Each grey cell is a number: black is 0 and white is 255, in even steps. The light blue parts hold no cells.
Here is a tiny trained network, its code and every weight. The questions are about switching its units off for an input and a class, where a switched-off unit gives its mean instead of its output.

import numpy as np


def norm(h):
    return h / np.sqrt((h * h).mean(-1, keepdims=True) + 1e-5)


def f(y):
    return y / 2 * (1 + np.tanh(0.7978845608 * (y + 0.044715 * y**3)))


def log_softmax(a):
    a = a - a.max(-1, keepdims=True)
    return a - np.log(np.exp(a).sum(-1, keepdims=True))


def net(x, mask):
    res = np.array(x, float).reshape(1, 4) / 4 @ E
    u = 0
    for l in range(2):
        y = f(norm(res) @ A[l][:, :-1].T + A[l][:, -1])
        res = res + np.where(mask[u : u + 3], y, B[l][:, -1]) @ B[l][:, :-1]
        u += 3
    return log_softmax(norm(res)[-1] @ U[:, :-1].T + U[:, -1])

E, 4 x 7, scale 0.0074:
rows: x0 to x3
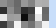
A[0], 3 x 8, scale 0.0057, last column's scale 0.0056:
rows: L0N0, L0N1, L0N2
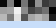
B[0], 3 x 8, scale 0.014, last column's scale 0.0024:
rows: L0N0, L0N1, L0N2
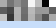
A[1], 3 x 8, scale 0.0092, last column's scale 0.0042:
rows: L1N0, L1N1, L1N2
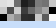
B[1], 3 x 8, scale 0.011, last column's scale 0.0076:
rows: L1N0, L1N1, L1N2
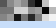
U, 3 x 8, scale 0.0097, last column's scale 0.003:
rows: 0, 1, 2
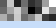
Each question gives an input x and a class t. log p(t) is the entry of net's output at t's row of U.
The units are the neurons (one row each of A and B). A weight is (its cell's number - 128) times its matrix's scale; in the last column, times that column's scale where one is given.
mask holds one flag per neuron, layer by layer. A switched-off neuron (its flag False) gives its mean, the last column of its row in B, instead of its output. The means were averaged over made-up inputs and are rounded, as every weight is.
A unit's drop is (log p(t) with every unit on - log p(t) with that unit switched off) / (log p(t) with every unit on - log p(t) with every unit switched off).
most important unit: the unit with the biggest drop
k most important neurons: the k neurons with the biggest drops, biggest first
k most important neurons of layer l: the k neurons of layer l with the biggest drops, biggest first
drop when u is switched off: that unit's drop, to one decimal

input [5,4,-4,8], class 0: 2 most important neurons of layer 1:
L1N2; L1N0
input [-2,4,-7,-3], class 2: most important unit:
L0N0
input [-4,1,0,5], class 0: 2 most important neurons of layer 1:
L1N2; L1N0
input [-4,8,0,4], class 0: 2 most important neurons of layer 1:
L1N2; L1N0
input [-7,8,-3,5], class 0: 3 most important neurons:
L1N2; L1N0; L0N0
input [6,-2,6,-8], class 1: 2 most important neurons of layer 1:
L1N0; L1N2
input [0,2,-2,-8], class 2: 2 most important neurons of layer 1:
L1N2; L1N0
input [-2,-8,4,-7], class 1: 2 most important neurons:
L1N0; L0N0
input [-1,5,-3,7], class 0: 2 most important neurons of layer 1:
L1N2; L1N0
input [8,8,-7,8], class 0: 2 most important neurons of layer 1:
L1N2; L1N0
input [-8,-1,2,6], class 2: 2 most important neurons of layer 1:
L1N0; L1N1
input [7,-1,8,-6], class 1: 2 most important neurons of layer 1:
L1N0; L1N2
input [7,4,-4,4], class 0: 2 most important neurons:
L1N0; L1N2
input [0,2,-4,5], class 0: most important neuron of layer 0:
L0N2
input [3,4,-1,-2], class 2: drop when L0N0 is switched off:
1.1
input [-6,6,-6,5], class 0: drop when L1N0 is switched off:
0.1
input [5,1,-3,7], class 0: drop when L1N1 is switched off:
0.2
